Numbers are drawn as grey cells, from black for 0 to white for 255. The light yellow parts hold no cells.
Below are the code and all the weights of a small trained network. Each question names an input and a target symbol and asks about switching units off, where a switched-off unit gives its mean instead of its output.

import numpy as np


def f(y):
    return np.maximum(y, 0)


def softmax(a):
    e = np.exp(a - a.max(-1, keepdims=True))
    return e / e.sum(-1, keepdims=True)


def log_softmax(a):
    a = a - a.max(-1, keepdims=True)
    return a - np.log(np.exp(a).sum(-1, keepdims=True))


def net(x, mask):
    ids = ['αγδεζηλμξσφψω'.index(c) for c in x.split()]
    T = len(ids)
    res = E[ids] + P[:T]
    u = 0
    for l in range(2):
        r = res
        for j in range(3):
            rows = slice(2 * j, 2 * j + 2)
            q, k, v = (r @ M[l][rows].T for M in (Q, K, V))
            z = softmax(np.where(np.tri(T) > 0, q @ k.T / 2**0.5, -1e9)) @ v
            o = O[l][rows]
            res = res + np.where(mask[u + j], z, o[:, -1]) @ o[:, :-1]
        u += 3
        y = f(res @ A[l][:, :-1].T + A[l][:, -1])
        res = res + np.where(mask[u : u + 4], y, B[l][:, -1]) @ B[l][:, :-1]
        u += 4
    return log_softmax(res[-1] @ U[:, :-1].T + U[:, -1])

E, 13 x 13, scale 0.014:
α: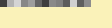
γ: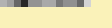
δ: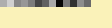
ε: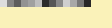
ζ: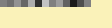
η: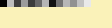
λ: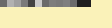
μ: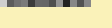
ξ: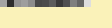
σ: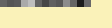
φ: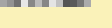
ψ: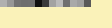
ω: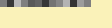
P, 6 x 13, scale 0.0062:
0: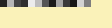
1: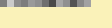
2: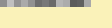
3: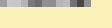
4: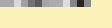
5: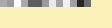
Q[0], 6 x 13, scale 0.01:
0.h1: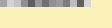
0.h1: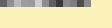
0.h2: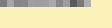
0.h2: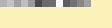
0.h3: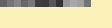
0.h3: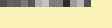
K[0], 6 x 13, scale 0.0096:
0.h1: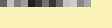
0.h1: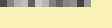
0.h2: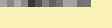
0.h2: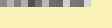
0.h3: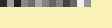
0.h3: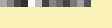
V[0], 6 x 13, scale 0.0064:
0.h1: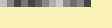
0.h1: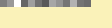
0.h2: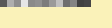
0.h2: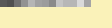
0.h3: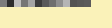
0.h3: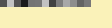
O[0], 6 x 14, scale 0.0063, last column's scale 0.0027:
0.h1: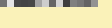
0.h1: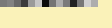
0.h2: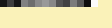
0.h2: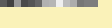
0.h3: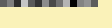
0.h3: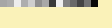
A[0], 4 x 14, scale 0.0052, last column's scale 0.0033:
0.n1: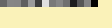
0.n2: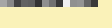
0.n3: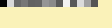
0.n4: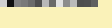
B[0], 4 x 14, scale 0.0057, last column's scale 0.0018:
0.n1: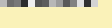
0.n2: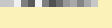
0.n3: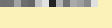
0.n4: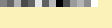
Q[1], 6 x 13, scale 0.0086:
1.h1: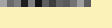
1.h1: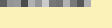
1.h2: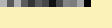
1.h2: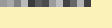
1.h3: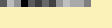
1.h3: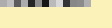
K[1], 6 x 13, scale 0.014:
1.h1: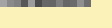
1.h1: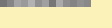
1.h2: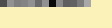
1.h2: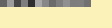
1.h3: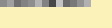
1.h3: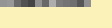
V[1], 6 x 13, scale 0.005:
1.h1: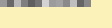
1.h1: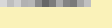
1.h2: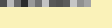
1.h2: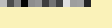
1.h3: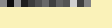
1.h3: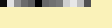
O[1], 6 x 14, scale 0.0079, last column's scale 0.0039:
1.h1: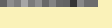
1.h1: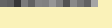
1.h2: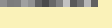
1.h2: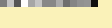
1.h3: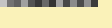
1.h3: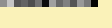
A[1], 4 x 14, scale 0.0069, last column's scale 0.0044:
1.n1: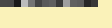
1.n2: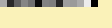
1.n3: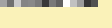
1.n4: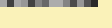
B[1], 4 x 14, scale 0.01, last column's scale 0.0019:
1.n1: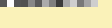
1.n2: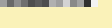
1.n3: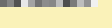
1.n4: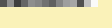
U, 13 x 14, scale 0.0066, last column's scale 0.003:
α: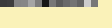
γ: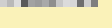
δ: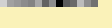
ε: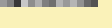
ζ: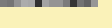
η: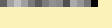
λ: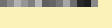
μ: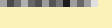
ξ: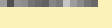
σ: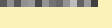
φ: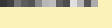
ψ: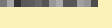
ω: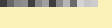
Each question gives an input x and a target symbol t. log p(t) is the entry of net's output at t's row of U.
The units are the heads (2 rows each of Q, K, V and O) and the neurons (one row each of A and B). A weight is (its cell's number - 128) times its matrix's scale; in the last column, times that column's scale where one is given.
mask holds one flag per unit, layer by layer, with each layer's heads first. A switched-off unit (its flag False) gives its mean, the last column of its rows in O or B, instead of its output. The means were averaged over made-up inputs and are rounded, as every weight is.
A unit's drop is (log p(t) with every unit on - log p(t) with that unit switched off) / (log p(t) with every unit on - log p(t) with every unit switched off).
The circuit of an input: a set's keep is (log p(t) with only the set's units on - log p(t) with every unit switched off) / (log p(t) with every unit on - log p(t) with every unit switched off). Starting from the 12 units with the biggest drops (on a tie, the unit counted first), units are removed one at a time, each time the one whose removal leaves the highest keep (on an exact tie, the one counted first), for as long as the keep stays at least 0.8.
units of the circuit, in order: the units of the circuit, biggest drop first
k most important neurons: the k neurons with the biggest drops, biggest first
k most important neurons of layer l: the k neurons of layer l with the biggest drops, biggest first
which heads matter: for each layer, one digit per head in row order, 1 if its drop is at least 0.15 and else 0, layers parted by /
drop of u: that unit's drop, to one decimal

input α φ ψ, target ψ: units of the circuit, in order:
0.h1, 1.h3
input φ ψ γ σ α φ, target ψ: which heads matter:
011 / 001
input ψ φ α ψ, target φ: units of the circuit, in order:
0.h2
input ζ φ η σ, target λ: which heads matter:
001 / 100
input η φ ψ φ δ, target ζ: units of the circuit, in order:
1.n3, 1.h2, 0.h1
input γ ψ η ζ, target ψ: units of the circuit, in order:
1.h3, 0.h1
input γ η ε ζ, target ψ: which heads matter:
000 / 001
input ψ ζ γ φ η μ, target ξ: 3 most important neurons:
1.n2, 0.n3, 0.n1
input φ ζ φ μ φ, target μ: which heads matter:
010 / 001
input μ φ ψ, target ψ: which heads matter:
100 / 001
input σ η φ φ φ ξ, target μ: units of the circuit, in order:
1.h3, 0.h1
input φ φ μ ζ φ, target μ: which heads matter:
000 / 001
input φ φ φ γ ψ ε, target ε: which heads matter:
001 / 000
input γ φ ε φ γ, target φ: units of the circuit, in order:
1.h1, 0.h3, 0.h2
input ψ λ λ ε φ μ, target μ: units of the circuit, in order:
1.h3, 0.h2
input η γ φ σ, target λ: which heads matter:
101 / 100
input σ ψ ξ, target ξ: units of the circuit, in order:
1.n2, 0.h3
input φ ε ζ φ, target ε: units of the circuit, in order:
1.h2, 0.h3
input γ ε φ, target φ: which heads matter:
000 / 011
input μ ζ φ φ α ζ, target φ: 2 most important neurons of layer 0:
0.n1, 0.n4
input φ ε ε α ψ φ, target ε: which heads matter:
111 / 010
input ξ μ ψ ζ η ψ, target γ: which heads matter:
101 / 000
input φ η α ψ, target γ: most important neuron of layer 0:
0.n4
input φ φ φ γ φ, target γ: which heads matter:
011 / 100
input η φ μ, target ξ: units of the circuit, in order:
1.n2, 1.h2, 0.h1
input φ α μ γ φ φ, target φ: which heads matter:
001 / 011
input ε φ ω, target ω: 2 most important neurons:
0.n3, 0.n2
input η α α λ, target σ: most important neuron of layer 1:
1.n1
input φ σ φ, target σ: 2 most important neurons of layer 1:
1.n1, 1.n4
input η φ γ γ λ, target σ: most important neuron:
1.n1
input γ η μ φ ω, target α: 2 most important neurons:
1.n4, 0.n4
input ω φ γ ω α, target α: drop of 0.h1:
0.9
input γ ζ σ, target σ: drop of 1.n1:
1.0
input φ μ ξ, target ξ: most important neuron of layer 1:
1.n2
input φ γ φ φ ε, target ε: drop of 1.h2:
0.2
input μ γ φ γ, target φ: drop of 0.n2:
0.0
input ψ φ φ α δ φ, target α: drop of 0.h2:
0.1
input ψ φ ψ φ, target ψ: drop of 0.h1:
0.2
